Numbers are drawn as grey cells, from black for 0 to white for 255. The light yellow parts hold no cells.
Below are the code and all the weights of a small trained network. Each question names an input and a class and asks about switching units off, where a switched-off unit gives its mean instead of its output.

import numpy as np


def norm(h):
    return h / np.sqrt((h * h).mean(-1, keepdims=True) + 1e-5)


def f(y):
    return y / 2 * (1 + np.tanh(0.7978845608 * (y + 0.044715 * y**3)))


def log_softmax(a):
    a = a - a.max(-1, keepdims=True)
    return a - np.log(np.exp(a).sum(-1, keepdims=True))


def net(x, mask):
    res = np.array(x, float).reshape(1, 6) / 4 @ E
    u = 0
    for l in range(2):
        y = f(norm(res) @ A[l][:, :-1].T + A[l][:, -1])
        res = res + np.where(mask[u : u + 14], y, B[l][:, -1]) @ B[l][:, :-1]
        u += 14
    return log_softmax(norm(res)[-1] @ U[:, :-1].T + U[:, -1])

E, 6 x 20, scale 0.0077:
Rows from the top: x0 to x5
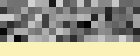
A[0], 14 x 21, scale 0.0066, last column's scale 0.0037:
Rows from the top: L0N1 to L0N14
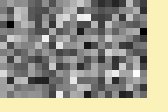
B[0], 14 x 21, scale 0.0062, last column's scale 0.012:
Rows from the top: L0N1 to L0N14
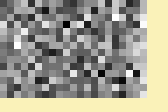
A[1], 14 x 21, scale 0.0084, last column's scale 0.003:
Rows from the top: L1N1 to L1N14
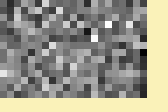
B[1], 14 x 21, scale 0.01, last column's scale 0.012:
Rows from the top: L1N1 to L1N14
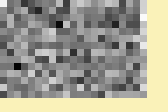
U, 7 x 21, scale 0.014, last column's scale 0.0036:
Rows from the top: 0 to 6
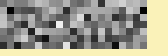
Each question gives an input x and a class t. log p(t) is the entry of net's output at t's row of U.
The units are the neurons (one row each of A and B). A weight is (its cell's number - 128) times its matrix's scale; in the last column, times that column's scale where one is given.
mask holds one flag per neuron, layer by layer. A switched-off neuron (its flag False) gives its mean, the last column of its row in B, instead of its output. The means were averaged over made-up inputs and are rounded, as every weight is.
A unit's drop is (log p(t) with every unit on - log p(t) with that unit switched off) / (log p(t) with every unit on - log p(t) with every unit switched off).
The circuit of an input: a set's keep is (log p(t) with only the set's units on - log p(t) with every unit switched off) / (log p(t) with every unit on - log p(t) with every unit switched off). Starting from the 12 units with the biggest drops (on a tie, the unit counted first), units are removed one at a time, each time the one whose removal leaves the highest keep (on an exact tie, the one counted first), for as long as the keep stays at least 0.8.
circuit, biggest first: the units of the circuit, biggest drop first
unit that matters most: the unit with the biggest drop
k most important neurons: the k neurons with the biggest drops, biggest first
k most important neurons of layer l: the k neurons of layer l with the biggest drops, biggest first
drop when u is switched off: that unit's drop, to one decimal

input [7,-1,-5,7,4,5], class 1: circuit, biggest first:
(L1N1 L1N4)
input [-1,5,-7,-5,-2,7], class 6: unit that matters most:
L1N4
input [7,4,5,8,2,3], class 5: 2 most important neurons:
(L0N4 L0N11)
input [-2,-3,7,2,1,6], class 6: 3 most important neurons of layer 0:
(L0N4 L0N10 L0N11)
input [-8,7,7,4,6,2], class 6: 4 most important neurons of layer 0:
(L0N12 L0N7 L0N14 L0N4)
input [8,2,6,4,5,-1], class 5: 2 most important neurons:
(L0N14 L0N7)
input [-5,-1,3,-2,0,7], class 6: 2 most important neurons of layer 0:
(L0N11 L0N4)
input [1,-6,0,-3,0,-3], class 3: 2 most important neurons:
(L0N11 L0N3)
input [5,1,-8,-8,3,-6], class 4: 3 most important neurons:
(L0N3 L0N1 L1N8)
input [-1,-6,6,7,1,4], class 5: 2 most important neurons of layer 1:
(L1N2 L1N4)
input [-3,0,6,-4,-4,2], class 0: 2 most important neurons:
(L0N11 L1N11)
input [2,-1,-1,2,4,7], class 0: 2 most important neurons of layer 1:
(L1N6 L1N14)
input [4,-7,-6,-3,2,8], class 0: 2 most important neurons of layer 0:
(L0N8 L0N12)
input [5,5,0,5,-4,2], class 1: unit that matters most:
L0N12
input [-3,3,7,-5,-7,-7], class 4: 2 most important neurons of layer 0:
(L0N3 L0N1)
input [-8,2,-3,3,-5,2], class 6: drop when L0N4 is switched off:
0.1
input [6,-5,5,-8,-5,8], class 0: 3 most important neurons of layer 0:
(L0N12 L0N4 L0N14)
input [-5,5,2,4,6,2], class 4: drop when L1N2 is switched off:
0.3
